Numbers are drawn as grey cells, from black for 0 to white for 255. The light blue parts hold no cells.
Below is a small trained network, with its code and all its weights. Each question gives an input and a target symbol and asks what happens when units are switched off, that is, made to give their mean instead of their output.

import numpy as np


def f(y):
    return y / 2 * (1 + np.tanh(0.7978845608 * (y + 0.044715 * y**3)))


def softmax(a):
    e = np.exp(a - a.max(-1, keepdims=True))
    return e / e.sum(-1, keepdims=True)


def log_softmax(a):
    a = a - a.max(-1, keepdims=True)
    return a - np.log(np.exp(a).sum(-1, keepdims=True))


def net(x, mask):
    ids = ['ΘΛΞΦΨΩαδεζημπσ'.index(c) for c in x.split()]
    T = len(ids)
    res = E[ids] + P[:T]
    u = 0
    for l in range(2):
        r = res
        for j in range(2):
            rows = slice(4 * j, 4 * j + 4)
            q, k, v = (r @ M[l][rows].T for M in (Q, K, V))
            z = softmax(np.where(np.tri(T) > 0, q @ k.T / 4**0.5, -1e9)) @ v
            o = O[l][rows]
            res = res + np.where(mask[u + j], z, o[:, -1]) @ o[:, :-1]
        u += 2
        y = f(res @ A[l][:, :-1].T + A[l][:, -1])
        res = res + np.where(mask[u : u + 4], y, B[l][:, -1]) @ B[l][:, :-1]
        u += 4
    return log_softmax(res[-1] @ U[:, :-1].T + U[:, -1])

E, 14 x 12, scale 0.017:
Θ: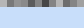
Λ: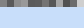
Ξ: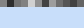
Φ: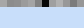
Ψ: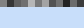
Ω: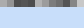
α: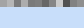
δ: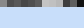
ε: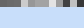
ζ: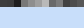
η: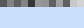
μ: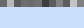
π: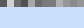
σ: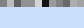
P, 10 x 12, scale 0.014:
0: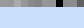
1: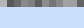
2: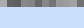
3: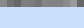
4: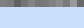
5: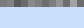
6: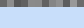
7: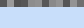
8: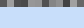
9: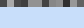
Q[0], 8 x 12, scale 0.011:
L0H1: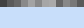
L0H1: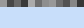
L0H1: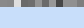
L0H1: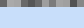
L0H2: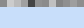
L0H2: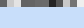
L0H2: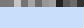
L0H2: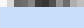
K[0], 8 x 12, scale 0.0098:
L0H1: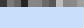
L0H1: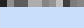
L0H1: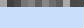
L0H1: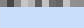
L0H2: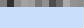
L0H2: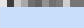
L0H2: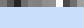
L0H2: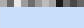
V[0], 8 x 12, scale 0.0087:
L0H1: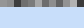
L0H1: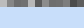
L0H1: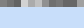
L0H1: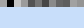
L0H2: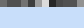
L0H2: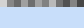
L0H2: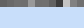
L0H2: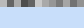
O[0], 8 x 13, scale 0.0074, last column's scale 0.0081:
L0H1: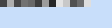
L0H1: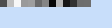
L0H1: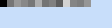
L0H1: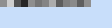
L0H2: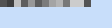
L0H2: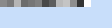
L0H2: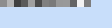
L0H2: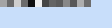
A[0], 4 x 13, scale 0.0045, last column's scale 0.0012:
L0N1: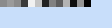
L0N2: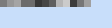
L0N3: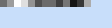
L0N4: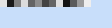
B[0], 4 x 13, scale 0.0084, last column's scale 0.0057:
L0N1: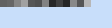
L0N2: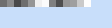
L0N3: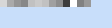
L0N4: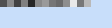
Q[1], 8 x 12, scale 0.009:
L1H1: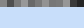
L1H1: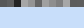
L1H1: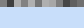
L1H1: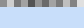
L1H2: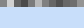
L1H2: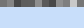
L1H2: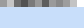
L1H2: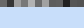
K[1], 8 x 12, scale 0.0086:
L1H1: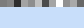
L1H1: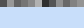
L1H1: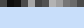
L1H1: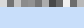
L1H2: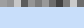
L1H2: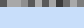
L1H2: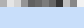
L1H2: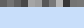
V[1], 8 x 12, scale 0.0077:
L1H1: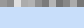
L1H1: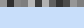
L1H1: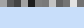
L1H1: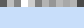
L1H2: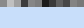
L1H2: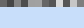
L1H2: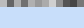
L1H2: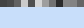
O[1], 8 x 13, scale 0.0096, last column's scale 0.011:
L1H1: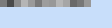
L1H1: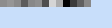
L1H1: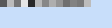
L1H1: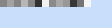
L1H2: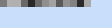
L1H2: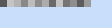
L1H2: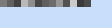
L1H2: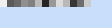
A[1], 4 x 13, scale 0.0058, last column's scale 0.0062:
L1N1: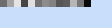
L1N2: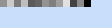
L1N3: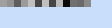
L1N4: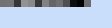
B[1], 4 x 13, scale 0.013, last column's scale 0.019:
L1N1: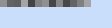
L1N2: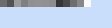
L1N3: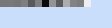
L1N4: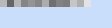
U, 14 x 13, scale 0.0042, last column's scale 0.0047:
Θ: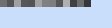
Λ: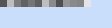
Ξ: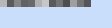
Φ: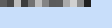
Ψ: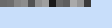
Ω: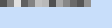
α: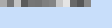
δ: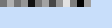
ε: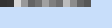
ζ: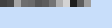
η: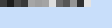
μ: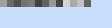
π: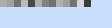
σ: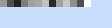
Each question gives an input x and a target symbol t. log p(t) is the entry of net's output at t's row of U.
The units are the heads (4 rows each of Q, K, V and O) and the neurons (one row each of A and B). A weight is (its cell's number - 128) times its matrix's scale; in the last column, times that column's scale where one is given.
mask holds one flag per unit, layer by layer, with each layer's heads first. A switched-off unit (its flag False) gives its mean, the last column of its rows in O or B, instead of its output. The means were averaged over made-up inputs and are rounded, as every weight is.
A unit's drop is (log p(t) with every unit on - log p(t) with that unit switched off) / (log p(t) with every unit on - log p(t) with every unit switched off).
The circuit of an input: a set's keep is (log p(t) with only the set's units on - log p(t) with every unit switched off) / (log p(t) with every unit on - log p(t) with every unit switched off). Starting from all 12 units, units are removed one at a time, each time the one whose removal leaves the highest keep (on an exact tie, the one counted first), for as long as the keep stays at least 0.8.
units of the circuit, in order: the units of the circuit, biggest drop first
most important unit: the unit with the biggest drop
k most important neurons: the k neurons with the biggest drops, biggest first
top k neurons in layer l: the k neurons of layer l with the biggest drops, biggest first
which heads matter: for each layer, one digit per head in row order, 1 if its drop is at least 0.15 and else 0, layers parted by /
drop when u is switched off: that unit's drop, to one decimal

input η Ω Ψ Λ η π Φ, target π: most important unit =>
L0H1
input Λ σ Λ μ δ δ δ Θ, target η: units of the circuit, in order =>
(L1H1 L0H1 L0H2)
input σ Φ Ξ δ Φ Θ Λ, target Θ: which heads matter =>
11 / 01
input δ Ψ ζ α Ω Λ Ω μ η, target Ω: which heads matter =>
01 / 01
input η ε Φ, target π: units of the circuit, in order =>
(L1H1 L0H1 L1H2)
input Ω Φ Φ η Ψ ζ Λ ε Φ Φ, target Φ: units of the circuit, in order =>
(L1H1 L0H2)
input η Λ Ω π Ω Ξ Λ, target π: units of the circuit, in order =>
(L0H1 L1H1 L1H2)
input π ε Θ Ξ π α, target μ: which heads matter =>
11 / 11
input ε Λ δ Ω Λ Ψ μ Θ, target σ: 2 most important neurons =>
(L0N2 L1N3)
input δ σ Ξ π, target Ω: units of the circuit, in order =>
(L0H2 L1H2 L1N3)
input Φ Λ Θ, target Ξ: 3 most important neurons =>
(L0N3 L1N4 L0N1)
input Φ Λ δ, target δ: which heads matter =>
11 / 10
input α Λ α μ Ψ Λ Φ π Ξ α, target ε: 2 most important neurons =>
(L0N3 L1N2)
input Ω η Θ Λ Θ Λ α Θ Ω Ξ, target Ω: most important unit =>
L1H2
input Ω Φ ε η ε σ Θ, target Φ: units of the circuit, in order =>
(L0H2 L1H1)
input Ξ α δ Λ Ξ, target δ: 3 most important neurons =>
(L1N2 L0N3 L0N4)
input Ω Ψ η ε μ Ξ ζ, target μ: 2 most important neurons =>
(L1N3 L1N4)
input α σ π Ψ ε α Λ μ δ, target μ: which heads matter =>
01 / 01
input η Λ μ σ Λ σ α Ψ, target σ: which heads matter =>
11 / 10
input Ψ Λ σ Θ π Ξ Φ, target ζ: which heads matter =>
11 / 11
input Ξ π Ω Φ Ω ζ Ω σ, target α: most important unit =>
L1H1
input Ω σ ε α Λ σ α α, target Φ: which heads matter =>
01 / 10
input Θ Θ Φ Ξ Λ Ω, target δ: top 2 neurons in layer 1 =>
(L1N2 L1N4)
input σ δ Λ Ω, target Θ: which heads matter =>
11 / 01
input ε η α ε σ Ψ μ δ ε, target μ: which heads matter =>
01 / 01
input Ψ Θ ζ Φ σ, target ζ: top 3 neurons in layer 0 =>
(L0N3 L0N2 L0N4)
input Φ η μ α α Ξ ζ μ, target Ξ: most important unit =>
L0H2
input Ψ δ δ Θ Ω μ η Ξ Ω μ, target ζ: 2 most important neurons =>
(L1N3 L0N3)
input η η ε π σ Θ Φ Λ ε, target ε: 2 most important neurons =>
(L1N2 L1N4)
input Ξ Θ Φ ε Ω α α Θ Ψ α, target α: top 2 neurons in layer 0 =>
(L0N3 L0N1)
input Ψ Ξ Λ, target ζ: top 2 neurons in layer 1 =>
(L1N3 L1N4)
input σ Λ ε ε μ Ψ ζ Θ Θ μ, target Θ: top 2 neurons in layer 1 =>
(L1N2 L1N4)
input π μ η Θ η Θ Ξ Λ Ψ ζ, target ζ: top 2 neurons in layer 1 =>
(L1N3 L1N2)
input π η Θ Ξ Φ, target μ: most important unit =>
L0H2
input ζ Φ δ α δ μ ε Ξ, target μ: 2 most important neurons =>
(L1N3 L1N4)
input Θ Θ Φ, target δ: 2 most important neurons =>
(L1N2 L1N4)
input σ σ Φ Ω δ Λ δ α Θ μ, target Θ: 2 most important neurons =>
(L1N2 L0N1)
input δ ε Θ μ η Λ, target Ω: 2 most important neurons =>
(L1N3 L0N3)
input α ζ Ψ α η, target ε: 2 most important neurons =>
(L0N3 L1N2)
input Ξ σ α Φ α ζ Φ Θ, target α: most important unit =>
L1H1
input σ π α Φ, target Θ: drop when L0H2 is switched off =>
0.2
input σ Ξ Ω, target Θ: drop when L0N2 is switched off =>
0.0
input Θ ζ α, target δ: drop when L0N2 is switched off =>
0.0
